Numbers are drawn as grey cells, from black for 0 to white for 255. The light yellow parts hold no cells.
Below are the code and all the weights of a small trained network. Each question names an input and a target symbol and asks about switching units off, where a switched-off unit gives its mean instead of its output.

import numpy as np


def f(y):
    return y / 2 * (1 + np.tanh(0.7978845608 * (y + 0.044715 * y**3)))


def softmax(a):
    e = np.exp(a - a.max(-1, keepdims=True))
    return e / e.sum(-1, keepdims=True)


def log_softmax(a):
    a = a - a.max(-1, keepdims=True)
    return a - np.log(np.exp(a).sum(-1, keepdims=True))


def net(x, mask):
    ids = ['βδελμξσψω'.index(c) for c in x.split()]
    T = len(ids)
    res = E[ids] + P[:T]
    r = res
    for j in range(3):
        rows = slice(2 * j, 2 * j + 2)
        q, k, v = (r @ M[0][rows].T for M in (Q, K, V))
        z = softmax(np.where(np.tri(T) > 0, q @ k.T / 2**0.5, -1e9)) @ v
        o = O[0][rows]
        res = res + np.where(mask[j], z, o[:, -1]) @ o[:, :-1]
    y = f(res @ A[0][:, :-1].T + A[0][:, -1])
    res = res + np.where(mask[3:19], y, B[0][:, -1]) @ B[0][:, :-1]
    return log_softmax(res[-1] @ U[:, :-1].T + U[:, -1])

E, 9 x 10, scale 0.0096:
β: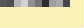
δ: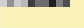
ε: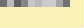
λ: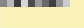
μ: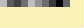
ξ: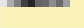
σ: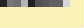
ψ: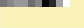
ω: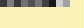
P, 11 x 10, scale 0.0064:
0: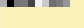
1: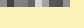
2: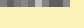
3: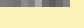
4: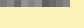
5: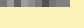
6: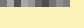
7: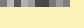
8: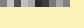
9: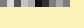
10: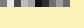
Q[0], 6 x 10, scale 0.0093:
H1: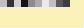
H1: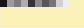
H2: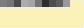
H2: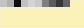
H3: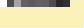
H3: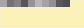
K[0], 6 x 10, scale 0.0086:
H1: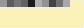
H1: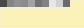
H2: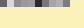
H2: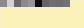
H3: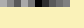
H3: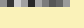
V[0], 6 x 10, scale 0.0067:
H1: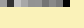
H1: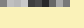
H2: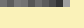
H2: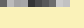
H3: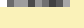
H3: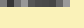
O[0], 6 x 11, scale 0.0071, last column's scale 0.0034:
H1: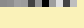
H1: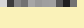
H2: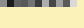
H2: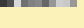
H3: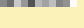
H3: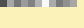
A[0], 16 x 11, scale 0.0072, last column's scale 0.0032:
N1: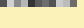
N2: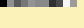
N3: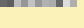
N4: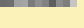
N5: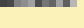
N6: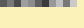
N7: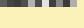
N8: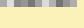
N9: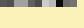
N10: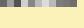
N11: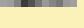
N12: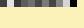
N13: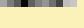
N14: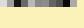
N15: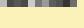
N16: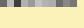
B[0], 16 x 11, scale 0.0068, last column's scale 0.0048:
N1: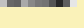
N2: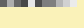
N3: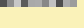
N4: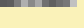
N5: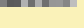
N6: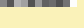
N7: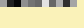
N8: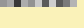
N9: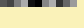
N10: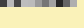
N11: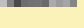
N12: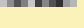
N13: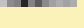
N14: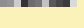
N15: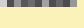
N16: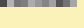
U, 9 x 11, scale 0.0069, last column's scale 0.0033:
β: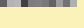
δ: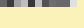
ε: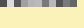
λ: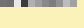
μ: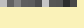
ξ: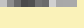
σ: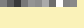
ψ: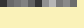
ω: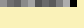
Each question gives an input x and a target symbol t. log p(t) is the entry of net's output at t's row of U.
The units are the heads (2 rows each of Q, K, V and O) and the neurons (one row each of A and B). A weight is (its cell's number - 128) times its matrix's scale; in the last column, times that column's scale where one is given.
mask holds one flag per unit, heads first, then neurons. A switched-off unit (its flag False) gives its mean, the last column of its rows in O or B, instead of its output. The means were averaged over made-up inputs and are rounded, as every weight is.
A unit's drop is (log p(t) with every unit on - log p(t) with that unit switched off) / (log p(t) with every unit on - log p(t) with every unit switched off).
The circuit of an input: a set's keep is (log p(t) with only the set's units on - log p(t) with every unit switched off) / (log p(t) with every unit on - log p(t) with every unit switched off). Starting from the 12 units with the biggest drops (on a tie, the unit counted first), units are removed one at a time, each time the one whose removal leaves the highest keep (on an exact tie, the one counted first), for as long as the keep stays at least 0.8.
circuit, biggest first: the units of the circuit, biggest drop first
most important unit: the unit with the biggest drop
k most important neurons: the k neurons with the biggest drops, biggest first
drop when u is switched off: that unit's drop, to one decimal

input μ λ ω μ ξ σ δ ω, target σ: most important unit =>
H1
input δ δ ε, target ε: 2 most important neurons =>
(N10; N8)
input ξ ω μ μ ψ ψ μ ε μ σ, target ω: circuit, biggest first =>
(H3; N12; H1)
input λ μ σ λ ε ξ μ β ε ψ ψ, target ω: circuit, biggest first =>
(H3; N12)
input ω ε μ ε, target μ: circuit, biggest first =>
(H2; N14)
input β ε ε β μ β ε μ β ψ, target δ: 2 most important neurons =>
(N6; N2)
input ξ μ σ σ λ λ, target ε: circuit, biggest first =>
(H3; H1; N10)
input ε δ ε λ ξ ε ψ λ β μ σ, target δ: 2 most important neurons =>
(N6; N2)
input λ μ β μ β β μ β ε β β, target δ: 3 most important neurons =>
(N6; N2; N5)
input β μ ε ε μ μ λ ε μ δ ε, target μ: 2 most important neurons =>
(N14; N2)
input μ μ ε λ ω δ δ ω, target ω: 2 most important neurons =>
(N12; N2)
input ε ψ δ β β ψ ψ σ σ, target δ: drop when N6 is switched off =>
0.1
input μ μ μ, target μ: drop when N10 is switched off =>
0.0
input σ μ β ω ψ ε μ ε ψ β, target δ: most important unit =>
N6
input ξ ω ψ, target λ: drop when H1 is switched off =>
0.2
